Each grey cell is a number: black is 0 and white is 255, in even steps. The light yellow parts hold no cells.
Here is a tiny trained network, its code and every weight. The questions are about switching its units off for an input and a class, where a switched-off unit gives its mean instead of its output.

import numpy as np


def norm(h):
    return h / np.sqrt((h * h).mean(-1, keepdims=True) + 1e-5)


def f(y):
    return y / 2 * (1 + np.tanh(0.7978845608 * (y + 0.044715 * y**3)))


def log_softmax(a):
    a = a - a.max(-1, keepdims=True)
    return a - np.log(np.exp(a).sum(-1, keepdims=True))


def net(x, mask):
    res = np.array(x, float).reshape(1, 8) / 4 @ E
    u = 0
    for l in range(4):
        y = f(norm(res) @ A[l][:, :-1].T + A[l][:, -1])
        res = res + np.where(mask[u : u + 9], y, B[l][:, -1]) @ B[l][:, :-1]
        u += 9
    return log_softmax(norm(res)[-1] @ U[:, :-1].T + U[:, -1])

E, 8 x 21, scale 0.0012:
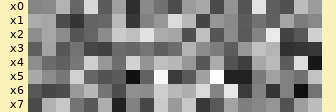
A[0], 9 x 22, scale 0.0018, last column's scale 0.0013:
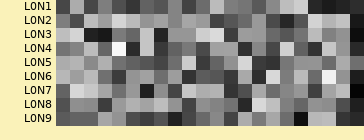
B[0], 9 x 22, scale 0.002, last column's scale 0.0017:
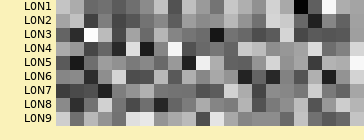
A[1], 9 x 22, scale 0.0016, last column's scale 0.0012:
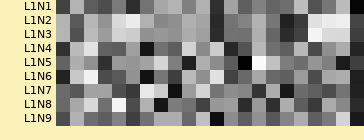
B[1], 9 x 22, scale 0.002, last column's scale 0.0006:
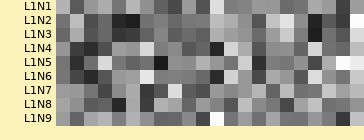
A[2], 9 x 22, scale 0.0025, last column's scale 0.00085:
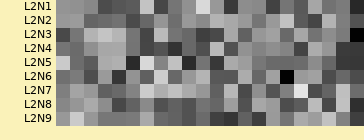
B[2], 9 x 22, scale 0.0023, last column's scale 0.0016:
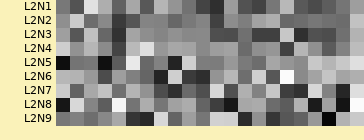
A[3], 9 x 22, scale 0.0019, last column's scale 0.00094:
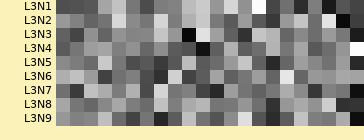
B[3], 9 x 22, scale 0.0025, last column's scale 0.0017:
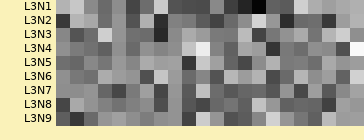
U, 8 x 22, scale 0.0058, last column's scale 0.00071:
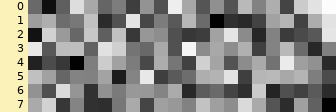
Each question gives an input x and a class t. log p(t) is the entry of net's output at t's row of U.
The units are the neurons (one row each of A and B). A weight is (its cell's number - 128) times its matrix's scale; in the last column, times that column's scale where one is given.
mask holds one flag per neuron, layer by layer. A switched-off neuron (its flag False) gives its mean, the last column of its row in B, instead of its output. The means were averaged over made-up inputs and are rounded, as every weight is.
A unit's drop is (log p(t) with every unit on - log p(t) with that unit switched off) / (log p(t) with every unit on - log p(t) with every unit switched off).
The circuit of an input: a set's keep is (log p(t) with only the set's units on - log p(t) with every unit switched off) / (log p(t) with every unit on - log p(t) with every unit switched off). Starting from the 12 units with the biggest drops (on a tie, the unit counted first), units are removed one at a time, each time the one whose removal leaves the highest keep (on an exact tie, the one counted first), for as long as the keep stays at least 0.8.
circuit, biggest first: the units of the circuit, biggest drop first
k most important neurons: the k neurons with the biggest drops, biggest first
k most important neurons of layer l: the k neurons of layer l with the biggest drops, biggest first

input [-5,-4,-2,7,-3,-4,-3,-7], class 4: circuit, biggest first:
(L2N5)
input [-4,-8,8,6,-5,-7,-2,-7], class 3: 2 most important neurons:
(L2N7; L0N5)
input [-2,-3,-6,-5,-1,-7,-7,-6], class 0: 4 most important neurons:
(L1N5; L3N3; L3N1; L2N7)
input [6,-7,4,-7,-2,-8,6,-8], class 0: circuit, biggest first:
(L3N3; L1N5)
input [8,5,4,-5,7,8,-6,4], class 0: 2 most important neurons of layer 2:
(L2N8; L2N6)
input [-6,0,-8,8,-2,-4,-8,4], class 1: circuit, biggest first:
(L2N9; L0N6)
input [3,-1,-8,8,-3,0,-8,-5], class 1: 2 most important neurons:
(L2N9; L0N6)
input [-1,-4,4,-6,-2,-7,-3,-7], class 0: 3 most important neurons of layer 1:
(L1N5; L1N4; L1N6)
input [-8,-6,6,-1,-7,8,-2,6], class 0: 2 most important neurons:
(L3N9; L0N4)
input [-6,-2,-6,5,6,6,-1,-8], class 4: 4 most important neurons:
(L2N5; L2N8; L1N5; L0N8)
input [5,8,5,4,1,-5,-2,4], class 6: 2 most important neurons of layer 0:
(L0N3; L0N5)
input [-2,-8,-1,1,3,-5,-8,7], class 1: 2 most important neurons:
(L2N9; L0N6)
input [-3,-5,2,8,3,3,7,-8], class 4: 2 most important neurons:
(L2N5; L0N6)
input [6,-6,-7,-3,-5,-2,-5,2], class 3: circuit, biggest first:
(L2N4)
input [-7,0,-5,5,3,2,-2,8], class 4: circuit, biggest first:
(L1N6; L1N4)
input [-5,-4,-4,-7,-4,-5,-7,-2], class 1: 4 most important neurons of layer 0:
(L0N5; L0N1; L0N6; L0N4)
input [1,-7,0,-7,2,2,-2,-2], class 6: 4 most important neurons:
(L2N3; L0N2; L0N1; L3N7)
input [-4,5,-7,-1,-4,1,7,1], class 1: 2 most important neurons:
(L3N1; L2N7)
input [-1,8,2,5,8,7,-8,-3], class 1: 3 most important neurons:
(L2N9; L2N8; L0N6)
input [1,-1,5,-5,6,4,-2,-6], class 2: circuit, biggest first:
(L3N2)
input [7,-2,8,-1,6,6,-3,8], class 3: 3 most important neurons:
(L2N7; L2N8; L2N5)
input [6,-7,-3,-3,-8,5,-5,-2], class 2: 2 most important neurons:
(L2N8; L0N3)
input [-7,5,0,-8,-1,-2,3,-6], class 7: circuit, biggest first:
(L1N2; L1N3)
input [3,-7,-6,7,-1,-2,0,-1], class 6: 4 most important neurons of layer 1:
(L1N2; L1N9; L1N1; L1N3)
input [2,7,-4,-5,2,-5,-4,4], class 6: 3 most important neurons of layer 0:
(L0N5; L0N3; L0N1)
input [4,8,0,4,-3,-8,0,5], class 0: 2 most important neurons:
(L3N3; L1N5)
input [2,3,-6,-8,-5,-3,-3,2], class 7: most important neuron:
(L1N2)
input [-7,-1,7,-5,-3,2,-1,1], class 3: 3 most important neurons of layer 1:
(L1N8; L1N7; L1N2)
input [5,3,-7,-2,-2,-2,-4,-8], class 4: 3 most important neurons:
(L2N5; L1N9; L2N7)
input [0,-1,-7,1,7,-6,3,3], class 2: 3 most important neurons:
(L3N2; L0N5; L2N7)
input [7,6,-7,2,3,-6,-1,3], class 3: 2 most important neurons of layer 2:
(L2N4; L2N6)
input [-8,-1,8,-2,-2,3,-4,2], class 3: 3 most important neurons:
(L2N7; L0N4; L1N8)
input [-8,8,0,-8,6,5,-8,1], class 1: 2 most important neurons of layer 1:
(L1N8; L1N5)
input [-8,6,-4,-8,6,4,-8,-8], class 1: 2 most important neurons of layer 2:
(L2N9; L2N8)
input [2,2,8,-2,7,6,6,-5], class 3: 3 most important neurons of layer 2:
(L2N7; L2N8; L2N9)
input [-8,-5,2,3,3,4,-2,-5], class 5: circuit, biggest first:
(L2N6)
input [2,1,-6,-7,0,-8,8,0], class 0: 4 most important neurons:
(L3N3; L1N5; L0N6; L2N9)
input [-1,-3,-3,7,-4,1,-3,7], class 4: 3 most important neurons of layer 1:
(L1N6; L1N4; L1N2)
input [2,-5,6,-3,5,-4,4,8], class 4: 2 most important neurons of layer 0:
(L0N9; L0N7)
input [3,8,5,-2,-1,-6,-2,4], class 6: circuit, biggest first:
(L0N3)
